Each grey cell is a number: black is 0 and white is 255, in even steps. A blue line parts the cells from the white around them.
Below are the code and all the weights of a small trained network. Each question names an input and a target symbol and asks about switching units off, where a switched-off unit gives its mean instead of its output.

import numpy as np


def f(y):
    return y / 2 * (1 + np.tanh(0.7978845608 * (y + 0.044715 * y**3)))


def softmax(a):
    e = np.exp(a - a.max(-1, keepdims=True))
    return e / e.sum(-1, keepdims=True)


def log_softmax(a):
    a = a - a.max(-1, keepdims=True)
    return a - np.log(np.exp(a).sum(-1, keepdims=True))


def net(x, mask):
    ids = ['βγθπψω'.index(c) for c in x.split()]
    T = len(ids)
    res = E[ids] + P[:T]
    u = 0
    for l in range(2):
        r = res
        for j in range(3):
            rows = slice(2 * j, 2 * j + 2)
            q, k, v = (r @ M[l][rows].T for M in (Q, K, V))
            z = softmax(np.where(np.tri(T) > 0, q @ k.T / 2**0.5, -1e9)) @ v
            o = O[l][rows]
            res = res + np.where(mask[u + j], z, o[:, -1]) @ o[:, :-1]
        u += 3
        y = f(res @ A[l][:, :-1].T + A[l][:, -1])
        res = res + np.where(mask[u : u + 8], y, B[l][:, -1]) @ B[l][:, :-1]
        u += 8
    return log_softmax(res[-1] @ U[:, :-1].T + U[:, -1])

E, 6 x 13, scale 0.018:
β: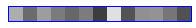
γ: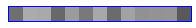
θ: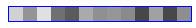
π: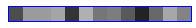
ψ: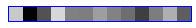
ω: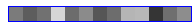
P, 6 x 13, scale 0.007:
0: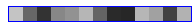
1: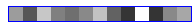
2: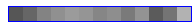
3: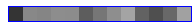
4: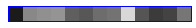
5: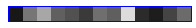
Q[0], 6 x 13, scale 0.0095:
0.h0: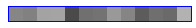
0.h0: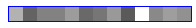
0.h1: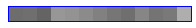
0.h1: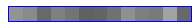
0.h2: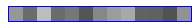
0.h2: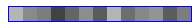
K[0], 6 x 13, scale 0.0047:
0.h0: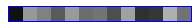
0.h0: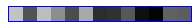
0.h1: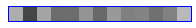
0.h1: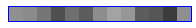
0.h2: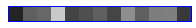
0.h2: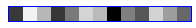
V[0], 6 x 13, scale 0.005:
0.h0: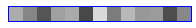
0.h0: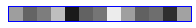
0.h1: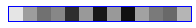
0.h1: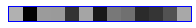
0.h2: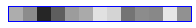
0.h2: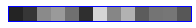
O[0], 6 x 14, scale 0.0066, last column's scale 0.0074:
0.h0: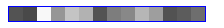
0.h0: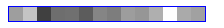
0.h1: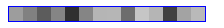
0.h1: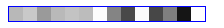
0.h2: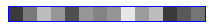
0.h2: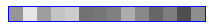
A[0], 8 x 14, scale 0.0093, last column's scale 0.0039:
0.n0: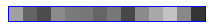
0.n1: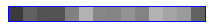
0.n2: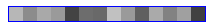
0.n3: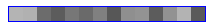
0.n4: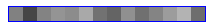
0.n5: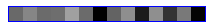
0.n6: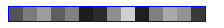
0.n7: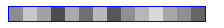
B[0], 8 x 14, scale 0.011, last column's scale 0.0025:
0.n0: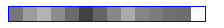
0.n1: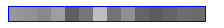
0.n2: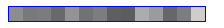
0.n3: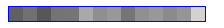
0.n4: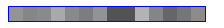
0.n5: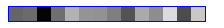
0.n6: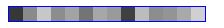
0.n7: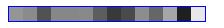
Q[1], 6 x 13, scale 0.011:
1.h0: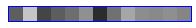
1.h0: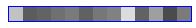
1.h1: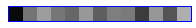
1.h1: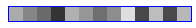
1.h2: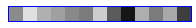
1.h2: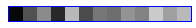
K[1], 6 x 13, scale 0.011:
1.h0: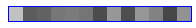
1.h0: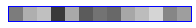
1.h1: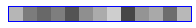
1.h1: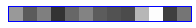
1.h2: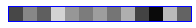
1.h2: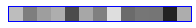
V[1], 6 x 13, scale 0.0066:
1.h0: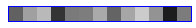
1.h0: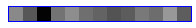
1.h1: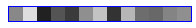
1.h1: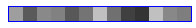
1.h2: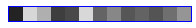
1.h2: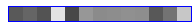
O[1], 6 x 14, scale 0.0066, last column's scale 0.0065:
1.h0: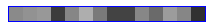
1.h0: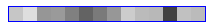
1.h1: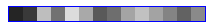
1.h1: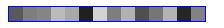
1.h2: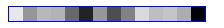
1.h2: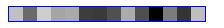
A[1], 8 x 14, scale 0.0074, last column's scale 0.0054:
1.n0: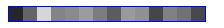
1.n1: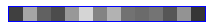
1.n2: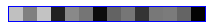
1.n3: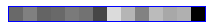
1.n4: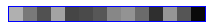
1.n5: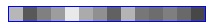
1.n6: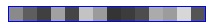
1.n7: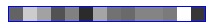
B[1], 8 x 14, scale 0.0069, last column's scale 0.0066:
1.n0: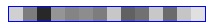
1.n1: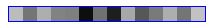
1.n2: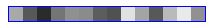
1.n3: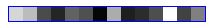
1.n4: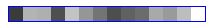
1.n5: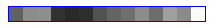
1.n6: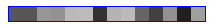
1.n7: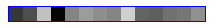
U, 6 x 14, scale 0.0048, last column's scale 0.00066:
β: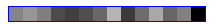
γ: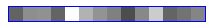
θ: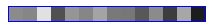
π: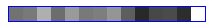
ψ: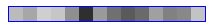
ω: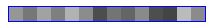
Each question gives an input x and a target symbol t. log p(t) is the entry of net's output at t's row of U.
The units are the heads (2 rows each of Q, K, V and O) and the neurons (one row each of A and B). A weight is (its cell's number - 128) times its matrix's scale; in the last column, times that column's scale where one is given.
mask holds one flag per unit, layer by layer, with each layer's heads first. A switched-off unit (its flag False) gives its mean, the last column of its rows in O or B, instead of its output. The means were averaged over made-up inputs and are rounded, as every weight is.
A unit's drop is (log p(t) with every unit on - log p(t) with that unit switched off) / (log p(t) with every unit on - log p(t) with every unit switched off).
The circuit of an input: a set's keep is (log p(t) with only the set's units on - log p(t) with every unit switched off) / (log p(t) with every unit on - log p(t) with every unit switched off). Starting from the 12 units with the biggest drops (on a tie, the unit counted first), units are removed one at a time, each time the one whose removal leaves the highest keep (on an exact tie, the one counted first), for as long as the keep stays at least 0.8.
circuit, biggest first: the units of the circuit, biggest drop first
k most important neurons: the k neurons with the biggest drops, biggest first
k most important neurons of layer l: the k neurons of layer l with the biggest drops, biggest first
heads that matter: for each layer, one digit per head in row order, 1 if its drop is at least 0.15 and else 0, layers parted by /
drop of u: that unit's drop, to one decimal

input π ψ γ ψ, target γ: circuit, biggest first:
(1.h2, 0.n7)
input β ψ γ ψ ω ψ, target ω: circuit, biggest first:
(1.h1)
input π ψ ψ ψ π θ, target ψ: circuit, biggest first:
(1.h2, 0.h0)
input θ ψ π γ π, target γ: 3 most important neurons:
(1.n0, 1.n5, 0.n0)
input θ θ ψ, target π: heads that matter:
000 / 001
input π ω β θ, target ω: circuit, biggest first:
(1.h2, 1.n2, 0.n7, 1.h1)
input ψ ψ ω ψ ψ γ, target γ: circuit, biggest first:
(0.n7, 1.h2, 1.h1)
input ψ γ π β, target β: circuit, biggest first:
(1.h2, 1.n3, 0.n7)
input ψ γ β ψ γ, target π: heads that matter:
010 / 011
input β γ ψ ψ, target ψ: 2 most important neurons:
(0.n7, 0.n3)
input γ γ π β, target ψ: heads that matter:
010 / 001
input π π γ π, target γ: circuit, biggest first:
(1.h1, 1.h2, 0.n7)
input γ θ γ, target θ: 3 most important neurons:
(1.n7, 0.n5, 0.n6)
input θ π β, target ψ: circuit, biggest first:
(1.h2)
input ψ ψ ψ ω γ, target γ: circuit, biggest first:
(0.n7, 1.h2)
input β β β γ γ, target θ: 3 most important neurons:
(0.n6, 1.n7, 0.n7)
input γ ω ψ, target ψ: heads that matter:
010 / 110
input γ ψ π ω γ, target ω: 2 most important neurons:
(1.n2, 0.n7)
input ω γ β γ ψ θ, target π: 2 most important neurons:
(0.n5, 0.n6)
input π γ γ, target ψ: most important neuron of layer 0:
(0.n3)
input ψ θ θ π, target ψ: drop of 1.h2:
0.8
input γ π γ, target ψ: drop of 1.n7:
-0.1
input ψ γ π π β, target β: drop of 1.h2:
1.2
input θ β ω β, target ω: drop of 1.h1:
0.2
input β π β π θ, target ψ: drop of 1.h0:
0.0
